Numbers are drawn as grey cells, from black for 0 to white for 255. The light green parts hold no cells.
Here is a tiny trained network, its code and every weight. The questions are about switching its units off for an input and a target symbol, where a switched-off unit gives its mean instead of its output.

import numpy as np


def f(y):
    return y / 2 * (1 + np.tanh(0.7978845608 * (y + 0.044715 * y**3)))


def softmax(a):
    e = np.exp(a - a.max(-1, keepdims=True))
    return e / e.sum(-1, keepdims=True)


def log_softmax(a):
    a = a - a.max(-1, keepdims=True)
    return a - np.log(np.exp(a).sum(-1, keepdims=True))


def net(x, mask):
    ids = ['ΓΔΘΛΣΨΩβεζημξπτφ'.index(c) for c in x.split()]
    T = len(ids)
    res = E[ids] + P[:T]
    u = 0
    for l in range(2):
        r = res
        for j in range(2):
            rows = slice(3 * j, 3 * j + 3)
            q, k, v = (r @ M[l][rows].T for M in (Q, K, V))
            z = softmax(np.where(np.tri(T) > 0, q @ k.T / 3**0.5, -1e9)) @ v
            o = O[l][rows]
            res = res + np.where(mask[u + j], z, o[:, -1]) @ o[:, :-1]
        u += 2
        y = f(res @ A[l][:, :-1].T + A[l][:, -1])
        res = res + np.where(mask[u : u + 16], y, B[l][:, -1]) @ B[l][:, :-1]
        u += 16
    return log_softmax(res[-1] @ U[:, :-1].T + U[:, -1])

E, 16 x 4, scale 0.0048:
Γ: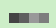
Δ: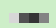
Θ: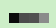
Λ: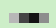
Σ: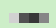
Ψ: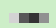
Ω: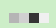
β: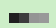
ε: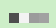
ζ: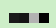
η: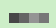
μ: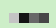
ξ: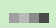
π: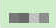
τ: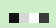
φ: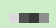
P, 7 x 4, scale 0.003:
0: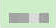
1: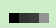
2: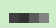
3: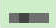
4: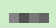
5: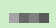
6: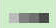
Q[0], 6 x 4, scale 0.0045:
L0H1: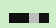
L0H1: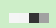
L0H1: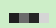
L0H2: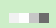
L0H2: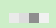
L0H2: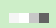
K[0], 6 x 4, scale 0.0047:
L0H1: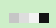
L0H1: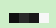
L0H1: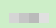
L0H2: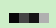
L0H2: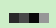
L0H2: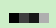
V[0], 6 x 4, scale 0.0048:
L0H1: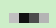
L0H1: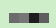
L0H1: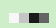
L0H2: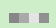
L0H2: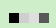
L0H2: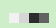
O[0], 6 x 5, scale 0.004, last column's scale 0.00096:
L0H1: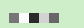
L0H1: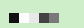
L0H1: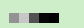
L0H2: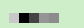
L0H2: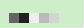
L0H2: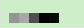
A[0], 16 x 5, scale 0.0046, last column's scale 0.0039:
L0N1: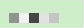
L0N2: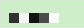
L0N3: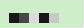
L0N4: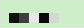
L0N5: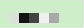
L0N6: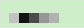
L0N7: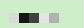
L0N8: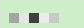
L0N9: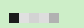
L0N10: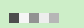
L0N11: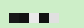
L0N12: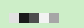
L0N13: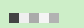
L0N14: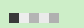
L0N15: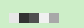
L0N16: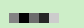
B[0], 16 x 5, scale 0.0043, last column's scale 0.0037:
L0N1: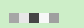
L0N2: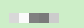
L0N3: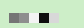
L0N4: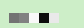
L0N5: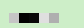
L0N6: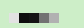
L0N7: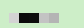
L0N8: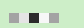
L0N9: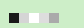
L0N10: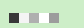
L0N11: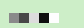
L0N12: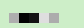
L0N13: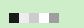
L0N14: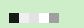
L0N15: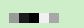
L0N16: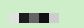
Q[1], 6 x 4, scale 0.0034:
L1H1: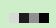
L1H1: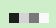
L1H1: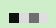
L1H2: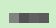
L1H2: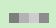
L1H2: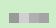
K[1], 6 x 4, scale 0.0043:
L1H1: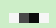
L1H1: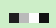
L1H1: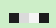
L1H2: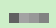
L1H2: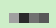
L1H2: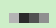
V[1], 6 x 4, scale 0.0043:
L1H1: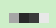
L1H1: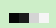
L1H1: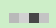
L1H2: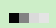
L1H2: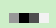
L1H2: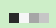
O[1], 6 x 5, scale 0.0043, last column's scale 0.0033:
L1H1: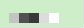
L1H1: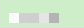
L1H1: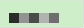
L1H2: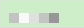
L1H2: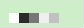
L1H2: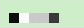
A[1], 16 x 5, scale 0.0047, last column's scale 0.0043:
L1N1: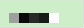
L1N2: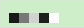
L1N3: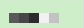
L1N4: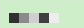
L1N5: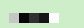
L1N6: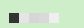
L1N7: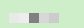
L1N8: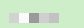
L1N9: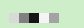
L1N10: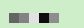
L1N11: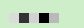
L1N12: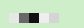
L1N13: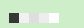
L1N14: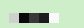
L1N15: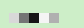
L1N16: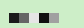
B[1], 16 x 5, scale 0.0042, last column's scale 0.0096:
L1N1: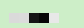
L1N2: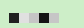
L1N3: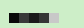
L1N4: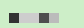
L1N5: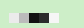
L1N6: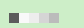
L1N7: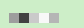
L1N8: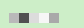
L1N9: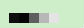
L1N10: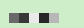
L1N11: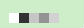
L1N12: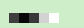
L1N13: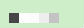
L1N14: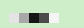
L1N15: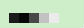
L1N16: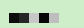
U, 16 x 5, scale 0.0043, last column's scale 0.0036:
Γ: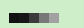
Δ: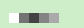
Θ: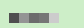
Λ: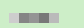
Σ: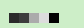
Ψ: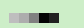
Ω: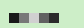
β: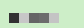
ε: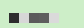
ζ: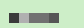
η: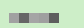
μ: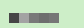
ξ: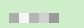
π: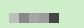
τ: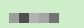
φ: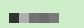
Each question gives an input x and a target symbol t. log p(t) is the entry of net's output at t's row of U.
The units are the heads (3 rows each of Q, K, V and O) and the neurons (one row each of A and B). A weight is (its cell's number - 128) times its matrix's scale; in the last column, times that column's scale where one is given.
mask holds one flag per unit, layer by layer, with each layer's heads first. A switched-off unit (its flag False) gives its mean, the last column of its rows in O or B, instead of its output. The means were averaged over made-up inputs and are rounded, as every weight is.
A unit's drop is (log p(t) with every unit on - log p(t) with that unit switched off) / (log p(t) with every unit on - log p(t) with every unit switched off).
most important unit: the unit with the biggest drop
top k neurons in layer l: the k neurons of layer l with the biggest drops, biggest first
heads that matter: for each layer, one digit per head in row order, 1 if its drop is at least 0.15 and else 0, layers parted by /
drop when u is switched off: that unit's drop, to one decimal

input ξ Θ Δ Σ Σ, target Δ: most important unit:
L0H2
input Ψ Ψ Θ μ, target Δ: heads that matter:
00 / 00
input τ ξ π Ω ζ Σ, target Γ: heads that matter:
00 / 10
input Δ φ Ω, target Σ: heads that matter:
10 / 00
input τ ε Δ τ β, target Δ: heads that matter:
11 / 10
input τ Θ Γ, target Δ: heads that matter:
11 / 00
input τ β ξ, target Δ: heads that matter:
11 / 01
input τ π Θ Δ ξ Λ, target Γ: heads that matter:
00 / 10
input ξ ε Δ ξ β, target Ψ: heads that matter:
11 / 00
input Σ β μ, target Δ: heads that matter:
00 / 00
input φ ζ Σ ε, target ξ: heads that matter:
10 / 00
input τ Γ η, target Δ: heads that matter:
11 / 00
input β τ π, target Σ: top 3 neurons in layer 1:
L1N1; L1N5; L1N14
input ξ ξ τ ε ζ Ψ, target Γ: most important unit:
L1H1
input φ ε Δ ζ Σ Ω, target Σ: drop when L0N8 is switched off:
0.2
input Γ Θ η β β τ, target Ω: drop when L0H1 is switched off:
-0.1
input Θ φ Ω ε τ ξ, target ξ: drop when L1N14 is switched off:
0.0
